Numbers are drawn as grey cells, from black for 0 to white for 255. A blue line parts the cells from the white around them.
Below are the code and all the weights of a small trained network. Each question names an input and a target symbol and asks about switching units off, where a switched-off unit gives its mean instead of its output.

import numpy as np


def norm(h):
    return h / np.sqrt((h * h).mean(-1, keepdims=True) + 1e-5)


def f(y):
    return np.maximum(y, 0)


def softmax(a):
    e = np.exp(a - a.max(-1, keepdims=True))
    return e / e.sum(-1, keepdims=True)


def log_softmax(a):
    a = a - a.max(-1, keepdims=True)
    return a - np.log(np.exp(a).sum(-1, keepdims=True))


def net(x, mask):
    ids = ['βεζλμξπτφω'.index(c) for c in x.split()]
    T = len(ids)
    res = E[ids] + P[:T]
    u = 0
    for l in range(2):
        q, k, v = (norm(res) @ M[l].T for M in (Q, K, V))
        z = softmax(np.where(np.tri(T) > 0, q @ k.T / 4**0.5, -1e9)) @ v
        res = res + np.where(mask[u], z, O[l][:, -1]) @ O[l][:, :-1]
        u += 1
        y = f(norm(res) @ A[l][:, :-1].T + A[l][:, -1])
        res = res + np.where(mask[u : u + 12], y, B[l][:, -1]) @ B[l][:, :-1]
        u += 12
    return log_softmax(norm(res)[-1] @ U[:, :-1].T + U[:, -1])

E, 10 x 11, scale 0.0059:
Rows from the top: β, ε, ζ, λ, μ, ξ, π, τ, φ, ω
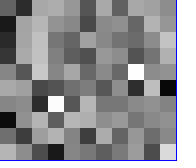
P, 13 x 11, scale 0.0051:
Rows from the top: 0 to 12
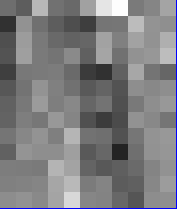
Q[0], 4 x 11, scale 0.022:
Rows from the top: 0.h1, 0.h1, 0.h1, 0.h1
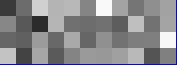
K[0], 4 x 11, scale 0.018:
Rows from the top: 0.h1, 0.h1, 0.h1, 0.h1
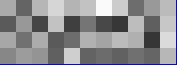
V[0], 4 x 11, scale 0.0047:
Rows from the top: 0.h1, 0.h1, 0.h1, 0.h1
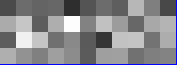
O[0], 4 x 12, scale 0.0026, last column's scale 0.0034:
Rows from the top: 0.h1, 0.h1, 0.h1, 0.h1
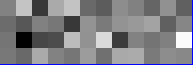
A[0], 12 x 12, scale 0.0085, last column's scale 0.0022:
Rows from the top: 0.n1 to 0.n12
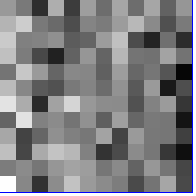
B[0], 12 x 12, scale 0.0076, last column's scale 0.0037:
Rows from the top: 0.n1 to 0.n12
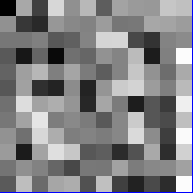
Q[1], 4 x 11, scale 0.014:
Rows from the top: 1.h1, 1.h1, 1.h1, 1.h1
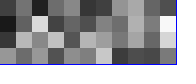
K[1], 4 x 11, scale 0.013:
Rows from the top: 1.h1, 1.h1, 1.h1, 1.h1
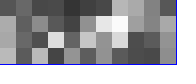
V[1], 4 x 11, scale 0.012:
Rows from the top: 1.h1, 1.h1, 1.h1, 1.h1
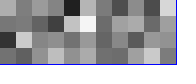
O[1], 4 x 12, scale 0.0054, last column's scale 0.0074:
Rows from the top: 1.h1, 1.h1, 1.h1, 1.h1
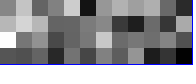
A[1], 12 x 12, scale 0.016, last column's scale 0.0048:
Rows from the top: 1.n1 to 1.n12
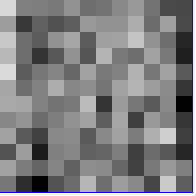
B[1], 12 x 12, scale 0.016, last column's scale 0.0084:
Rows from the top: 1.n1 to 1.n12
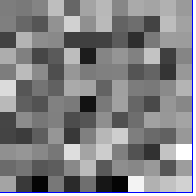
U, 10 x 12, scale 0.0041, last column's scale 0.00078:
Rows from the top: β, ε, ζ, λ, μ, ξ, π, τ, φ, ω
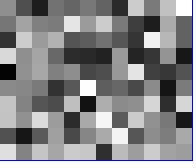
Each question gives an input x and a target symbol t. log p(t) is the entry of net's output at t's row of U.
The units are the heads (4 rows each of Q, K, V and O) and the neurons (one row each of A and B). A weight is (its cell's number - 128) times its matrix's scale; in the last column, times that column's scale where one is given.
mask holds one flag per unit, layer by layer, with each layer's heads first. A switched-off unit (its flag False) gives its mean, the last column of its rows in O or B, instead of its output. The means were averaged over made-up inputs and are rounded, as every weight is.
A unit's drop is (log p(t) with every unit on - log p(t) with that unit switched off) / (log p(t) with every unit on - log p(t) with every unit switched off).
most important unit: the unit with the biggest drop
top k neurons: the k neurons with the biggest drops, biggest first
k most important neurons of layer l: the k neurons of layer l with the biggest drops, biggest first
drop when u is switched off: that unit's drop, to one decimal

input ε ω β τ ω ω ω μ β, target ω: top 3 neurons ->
[0.n10 1.n6 1.n12]
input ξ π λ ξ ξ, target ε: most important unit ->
0.h1
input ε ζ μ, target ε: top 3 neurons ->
[0.n9 0.n10 1.n2]
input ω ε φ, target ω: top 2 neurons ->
[0.n9 1.n6]
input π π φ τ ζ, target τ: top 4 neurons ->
[0.n1 1.n1 1.n12 1.n10]
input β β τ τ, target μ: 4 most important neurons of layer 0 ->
[0.n7 0.n12 0.n10 0.n8]
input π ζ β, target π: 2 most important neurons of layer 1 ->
[1.n4 1.n10]
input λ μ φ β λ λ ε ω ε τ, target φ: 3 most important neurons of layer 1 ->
[1.n9 1.n12 1.n10]
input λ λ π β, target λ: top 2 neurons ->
[1.n3 0.n9]
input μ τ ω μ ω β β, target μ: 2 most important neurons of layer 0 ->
[0.n7 0.n12]
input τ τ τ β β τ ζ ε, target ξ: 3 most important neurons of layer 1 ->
[1.n11 1.n12 1.n10]
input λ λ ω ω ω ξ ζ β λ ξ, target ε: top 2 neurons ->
[1.n10 0.n6]
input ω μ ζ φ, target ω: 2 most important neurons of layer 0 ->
[0.n9 0.n3]
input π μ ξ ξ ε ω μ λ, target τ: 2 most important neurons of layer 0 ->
[0.n1 0.n8]
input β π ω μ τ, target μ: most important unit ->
0.h1
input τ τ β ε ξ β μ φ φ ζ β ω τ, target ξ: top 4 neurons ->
[1.n11 1.n10 1.n12 0.n4]
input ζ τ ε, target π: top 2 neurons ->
[1.n4 0.n7]
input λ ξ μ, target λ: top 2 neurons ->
[1.n3 1.n6]
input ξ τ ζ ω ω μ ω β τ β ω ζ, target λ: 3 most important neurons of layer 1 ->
[1.n7 1.n10 1.n12]
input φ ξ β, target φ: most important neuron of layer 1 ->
[1.n9]
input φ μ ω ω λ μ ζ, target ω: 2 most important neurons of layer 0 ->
[0.n3 0.n8]
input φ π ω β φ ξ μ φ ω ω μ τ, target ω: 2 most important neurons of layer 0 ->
[0.n3 0.n8]
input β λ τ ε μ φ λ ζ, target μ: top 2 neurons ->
[0.n7 0.n12]
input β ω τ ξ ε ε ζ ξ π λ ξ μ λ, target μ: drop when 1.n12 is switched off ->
0.2
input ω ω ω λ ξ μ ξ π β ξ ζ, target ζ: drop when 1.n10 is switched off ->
0.1
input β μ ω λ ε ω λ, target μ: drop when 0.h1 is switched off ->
0.9
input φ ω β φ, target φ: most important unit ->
1.h1
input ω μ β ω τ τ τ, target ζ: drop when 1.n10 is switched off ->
0.1
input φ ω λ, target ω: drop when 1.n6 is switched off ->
0.2
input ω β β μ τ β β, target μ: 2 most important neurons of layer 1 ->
[1.n12 1.n10]
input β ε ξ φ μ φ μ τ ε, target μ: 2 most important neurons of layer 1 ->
[1.n10 1.n12]
